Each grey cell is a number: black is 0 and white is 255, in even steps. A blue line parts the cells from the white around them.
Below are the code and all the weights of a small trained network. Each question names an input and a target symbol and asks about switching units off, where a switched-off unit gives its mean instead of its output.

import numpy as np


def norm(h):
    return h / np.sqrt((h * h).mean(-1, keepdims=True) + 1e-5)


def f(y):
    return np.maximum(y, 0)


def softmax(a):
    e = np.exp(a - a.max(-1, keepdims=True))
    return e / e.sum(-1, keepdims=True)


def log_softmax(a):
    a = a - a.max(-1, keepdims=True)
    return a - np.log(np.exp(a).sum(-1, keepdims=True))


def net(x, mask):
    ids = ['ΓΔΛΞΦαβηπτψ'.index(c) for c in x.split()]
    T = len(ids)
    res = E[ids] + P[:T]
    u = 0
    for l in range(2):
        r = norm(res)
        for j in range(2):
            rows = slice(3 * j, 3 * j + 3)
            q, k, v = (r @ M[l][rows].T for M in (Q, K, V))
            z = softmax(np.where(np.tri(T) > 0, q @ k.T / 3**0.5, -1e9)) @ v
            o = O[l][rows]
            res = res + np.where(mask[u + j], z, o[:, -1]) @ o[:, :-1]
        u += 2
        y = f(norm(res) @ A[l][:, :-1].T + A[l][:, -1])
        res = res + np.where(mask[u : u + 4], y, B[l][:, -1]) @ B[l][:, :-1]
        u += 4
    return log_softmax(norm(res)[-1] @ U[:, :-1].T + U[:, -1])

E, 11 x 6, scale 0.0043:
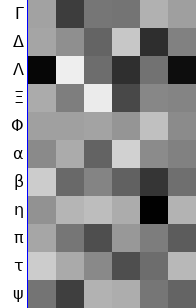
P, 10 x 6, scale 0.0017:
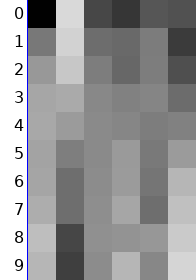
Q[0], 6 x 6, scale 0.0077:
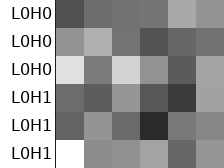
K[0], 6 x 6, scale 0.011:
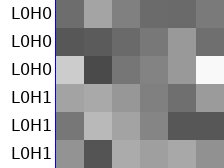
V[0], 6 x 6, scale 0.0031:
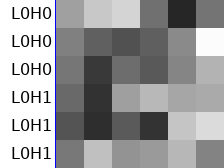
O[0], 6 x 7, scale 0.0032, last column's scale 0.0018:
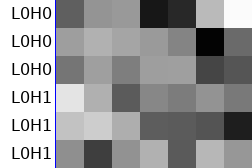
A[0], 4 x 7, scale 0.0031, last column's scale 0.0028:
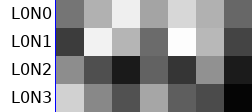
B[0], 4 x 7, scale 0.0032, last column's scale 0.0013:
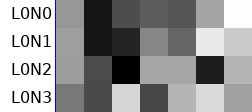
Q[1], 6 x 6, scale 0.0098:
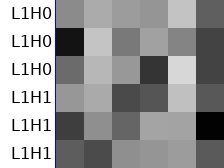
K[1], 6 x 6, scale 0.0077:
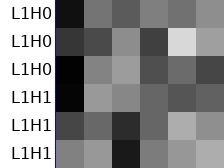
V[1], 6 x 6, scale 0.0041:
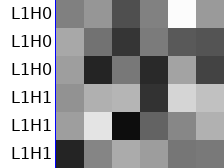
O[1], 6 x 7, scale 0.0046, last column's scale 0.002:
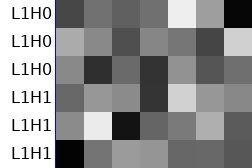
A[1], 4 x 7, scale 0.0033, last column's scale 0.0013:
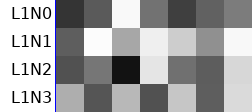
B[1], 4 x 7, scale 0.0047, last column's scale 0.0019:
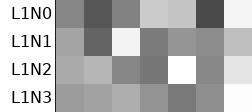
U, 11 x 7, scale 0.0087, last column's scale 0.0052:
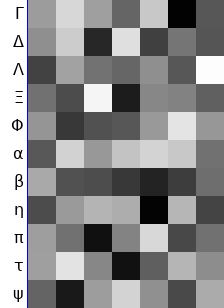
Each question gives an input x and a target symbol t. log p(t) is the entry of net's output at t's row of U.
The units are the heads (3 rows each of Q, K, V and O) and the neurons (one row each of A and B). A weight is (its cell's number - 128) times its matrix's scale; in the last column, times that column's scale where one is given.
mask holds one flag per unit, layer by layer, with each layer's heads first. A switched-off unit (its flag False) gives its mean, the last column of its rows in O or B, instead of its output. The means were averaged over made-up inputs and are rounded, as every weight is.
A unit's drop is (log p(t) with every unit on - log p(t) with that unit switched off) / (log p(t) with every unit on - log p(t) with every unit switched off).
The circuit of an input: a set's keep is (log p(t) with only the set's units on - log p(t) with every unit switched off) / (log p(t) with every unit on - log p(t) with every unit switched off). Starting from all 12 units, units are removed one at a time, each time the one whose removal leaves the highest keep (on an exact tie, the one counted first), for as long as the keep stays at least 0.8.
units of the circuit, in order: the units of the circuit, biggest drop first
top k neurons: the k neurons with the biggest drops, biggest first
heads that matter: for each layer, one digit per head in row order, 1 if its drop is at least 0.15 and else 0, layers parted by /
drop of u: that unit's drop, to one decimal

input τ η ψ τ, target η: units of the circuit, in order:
L1H1, L1H0
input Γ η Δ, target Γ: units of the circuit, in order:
L0H0, L0H1
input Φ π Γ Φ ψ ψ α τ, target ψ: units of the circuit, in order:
L1H1, L0N1
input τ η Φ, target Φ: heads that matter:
01 / 00
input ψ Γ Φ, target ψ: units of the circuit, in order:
L1H1
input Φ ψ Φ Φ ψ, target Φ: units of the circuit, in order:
L1H1, L0H0
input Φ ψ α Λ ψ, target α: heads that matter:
00 / 10
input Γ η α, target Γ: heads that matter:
11 / 00
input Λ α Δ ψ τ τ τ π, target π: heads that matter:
01 / 00
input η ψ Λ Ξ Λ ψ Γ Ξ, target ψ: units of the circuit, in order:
L0H0, L0N0
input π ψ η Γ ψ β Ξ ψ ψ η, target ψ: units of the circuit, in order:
L1H1, L0H0
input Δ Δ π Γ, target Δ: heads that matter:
00 / 01
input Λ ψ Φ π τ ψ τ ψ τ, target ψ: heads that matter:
00 / 01
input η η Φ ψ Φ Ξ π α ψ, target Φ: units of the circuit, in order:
L1H1
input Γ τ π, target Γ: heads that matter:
11 / 00
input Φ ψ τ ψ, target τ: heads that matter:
00 / 01
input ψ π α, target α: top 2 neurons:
L1N1, L0N0
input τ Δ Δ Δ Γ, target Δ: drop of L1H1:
0.2
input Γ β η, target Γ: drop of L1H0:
0.1
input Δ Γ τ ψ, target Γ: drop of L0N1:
0.1
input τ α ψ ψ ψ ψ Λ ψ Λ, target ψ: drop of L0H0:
0.2
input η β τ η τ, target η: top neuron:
L1N2
